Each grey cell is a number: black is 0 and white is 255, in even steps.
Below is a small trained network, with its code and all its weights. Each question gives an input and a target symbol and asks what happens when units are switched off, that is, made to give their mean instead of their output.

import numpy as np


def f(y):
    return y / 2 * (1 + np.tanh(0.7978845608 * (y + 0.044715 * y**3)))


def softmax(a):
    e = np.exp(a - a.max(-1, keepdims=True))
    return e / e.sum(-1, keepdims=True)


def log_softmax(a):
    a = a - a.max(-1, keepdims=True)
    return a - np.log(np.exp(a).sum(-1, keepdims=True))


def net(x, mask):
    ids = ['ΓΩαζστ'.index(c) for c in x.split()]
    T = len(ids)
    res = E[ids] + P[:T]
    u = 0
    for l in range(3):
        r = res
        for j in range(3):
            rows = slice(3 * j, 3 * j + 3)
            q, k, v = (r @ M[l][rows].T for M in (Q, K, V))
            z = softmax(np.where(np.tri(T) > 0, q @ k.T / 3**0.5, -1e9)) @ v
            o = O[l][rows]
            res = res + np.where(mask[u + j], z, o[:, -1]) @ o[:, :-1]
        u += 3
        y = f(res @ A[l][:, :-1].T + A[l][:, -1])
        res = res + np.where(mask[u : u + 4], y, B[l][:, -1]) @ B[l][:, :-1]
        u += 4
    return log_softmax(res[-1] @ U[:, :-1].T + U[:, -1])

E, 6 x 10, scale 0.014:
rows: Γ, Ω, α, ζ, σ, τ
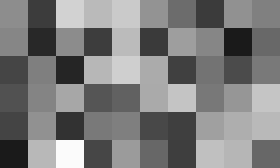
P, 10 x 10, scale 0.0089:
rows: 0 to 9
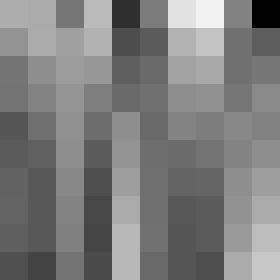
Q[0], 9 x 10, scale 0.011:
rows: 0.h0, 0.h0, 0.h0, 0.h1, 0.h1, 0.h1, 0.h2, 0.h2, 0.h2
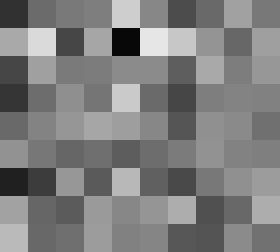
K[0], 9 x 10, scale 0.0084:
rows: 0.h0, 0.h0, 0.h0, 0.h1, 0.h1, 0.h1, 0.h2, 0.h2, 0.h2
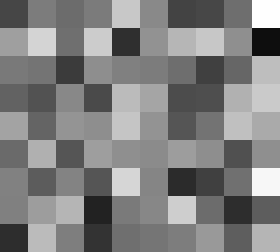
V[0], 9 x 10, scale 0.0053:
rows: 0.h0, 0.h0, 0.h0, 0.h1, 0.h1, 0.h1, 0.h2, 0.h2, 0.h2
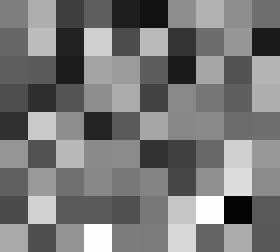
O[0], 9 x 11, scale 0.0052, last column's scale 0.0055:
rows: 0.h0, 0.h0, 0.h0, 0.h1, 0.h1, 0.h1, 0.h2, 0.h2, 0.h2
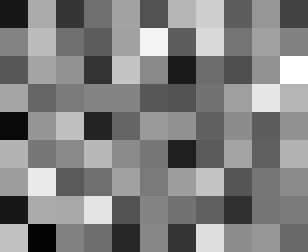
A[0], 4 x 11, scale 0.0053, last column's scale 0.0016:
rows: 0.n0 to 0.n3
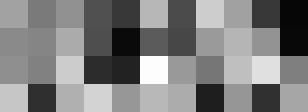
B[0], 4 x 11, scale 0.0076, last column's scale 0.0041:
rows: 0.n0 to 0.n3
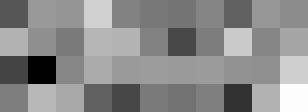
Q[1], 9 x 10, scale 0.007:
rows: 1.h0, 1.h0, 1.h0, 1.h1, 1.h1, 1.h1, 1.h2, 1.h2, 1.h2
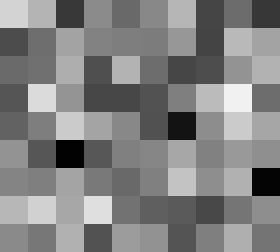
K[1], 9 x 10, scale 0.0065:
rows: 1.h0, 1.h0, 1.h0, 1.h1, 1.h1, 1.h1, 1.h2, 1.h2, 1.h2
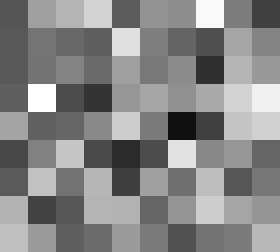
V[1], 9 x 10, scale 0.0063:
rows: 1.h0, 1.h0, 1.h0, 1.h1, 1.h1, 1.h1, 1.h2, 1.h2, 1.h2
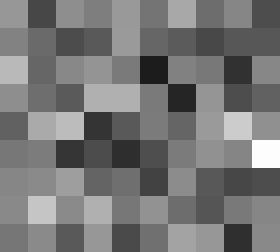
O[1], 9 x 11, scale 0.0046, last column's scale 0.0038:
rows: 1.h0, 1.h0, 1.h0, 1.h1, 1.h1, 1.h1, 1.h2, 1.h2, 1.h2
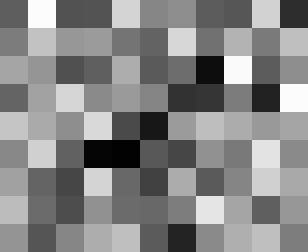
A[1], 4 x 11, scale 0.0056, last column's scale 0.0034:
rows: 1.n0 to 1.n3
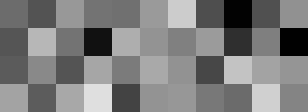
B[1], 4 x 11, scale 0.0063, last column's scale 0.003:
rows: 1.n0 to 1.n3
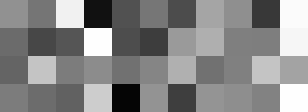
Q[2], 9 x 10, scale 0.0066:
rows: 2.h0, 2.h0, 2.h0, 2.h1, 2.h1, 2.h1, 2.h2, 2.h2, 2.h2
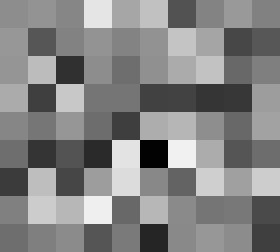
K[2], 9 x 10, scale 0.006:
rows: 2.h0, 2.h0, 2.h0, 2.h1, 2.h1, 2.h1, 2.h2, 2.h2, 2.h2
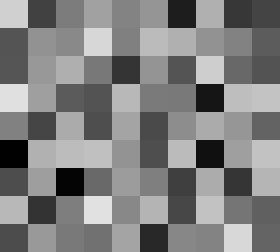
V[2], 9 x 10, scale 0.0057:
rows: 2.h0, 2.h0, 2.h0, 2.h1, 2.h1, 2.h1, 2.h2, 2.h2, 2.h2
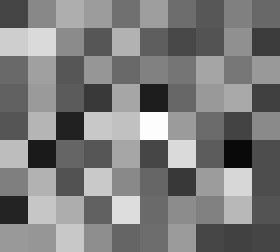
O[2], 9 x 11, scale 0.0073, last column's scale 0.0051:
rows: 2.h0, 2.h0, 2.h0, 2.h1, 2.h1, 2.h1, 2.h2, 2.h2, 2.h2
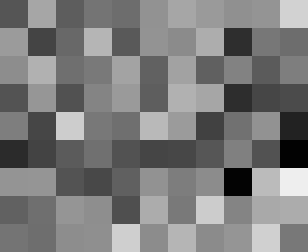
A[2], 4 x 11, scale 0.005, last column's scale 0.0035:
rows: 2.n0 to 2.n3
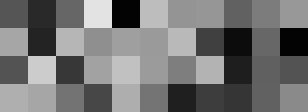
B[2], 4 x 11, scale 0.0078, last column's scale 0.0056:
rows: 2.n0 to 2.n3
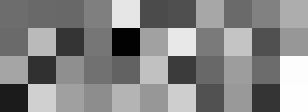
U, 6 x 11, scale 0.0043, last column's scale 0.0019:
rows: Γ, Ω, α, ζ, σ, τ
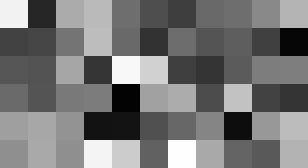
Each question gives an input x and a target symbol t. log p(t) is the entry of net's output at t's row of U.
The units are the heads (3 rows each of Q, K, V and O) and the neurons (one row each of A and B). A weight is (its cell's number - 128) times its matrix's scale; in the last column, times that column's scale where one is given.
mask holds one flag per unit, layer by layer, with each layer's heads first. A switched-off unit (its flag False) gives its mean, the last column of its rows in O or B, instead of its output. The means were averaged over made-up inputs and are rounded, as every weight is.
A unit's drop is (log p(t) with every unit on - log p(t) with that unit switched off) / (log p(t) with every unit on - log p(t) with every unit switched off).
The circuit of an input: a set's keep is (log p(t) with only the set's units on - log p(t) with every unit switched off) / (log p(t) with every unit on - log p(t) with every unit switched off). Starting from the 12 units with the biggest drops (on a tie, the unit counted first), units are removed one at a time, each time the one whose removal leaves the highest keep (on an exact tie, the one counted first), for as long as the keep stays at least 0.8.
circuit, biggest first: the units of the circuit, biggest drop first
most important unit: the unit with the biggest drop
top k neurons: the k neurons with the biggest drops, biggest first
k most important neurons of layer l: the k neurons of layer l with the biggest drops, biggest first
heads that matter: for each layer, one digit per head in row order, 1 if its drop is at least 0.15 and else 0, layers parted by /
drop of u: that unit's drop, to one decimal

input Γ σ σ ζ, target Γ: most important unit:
0.h2
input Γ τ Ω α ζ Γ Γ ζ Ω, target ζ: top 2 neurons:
2.n1, 0.n3
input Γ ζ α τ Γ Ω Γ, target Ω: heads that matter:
101 / 001 / 010
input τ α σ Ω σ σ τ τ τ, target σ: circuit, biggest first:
1.h1, 2.h2
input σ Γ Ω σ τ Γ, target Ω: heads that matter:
100 / 000 / 010
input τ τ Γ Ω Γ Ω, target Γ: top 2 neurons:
0.n3, 1.n3
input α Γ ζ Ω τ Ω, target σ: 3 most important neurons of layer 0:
0.n1, 0.n0, 0.n2
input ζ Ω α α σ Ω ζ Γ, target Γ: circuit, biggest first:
0.h0, 0.h1
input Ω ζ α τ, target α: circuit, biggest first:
1.h1, 0.h0
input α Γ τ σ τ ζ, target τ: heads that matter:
000 / 010 / 010
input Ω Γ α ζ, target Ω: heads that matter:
110 / 010 / 010
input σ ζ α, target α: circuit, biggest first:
0.h0, 1.h1
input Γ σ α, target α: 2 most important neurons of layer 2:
2.n3, 2.n2
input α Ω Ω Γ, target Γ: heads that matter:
111 / 100 / 010
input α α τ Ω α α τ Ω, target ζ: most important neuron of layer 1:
1.n0
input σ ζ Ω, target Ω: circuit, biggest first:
2.h1, 1.h0, 0.h0
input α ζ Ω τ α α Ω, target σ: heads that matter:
100 / 100 / 001
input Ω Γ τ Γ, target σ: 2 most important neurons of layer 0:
0.n3, 0.n1
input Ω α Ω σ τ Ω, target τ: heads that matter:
100 / 000 / 010
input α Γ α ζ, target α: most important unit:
2.n0
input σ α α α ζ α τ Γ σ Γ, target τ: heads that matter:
100 / 000 / 011
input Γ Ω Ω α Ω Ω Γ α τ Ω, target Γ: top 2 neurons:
0.n3, 2.n3
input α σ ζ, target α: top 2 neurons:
0.n2, 2.n0
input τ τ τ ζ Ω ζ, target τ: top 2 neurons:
2.n2, 1.n2
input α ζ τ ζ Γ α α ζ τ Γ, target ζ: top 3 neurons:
2.n1, 0.n3, 1.n3
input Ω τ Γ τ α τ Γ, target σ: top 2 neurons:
0.n3, 0.n1
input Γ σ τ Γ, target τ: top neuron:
0.n0
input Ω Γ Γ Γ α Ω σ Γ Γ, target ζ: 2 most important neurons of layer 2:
2.n1, 2.n3
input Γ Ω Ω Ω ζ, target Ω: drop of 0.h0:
0.1
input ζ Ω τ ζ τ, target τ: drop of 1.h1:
0.3
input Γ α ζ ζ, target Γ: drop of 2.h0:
0.0
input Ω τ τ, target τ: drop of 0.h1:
0.2
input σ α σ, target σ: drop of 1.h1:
0.4
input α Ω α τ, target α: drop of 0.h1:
0.1
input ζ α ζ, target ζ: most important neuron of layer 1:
1.n3
